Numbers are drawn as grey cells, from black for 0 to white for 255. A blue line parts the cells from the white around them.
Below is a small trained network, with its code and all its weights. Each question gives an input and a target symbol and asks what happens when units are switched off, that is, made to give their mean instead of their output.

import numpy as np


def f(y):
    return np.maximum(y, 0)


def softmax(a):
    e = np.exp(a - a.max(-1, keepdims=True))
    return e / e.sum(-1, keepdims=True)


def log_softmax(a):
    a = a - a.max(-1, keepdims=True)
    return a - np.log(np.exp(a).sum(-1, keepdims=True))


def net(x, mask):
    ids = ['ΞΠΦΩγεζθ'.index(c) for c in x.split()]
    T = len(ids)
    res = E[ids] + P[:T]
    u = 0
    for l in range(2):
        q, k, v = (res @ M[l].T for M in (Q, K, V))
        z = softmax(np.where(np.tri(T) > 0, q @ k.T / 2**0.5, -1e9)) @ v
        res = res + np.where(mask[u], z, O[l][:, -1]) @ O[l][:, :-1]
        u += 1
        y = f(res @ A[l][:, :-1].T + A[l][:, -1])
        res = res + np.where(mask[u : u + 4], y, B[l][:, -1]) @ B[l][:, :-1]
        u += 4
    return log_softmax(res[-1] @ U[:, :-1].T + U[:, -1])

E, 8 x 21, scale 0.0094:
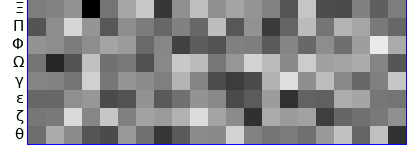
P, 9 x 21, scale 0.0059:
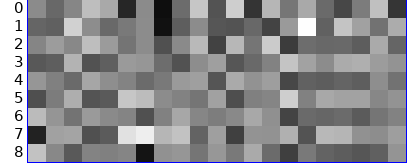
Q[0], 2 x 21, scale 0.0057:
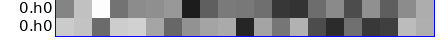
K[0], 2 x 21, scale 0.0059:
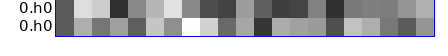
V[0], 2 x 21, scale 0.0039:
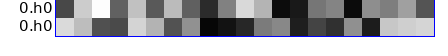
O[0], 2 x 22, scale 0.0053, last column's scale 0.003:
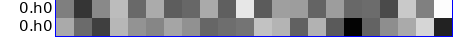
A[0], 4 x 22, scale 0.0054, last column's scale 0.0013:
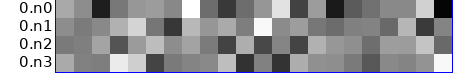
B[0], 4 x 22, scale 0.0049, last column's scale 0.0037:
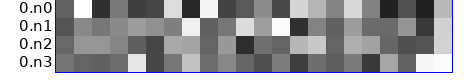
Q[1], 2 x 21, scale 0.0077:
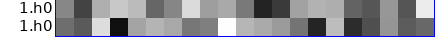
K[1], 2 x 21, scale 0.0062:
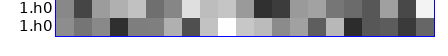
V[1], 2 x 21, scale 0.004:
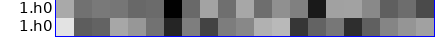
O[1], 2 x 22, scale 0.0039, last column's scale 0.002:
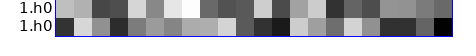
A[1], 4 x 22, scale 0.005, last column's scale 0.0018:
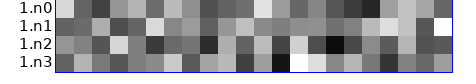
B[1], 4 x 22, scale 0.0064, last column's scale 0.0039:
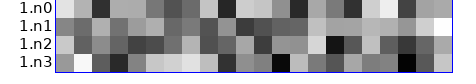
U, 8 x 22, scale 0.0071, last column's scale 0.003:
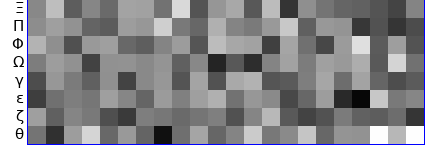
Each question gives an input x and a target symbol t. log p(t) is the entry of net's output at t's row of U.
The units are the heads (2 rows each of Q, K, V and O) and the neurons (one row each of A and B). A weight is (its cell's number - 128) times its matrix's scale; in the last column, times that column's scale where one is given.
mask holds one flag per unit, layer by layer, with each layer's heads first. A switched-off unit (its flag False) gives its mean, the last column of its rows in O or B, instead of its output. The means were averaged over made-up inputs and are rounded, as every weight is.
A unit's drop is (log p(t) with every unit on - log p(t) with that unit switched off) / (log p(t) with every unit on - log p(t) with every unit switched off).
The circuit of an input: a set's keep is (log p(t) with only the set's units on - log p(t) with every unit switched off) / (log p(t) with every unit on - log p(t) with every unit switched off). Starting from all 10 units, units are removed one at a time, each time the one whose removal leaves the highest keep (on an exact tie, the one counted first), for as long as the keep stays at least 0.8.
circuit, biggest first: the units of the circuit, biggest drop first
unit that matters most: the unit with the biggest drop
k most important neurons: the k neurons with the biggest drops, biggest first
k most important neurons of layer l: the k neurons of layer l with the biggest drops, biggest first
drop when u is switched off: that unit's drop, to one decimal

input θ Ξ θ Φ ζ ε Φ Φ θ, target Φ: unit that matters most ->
0.h0
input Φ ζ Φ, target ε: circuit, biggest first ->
[1.h0; 0.h0; 0.n1]
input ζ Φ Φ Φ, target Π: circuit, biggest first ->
[0.h0; 0.n0; 1.n3; 0.n2]
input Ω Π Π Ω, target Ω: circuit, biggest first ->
[0.h0; 1.n1]
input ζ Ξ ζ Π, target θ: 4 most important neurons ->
[1.n3; 1.n1; 0.n3; 1.n2]
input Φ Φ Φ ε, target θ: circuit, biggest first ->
[0.h0; 1.n3]
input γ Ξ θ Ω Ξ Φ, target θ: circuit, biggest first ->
[1.h0; 1.n3]
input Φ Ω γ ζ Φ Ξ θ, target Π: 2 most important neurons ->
[1.n2; 0.n3]
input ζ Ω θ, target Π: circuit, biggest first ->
[1.n2; 1.n3]
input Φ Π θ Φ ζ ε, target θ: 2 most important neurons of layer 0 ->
[0.n0; 0.n2]
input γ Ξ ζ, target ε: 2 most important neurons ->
[0.n3; 0.n1]
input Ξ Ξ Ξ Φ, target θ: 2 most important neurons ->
[1.n3; 0.n3]
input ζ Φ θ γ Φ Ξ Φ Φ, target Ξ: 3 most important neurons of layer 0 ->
[0.n0; 0.n1; 0.n3]
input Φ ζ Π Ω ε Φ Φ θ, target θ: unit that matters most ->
1.h0
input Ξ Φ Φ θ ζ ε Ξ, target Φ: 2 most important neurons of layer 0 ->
[0.n2; 0.n0]
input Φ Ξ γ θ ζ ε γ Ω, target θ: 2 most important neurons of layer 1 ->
[1.n3; 1.n1]
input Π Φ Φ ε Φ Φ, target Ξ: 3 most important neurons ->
[0.n0; 1.n3; 1.n1]
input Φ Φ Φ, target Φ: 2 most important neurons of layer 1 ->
[1.n0; 1.n2]
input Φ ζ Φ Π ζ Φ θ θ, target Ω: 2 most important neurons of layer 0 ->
[0.n0; 0.n1]
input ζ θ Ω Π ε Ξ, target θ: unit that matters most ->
1.h0
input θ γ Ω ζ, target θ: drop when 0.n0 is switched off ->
0.1
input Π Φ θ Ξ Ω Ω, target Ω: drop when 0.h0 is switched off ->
1.2
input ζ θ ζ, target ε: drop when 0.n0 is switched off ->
0.1
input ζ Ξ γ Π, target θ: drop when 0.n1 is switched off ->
0.0
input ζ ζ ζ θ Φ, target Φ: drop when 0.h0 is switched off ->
0.2
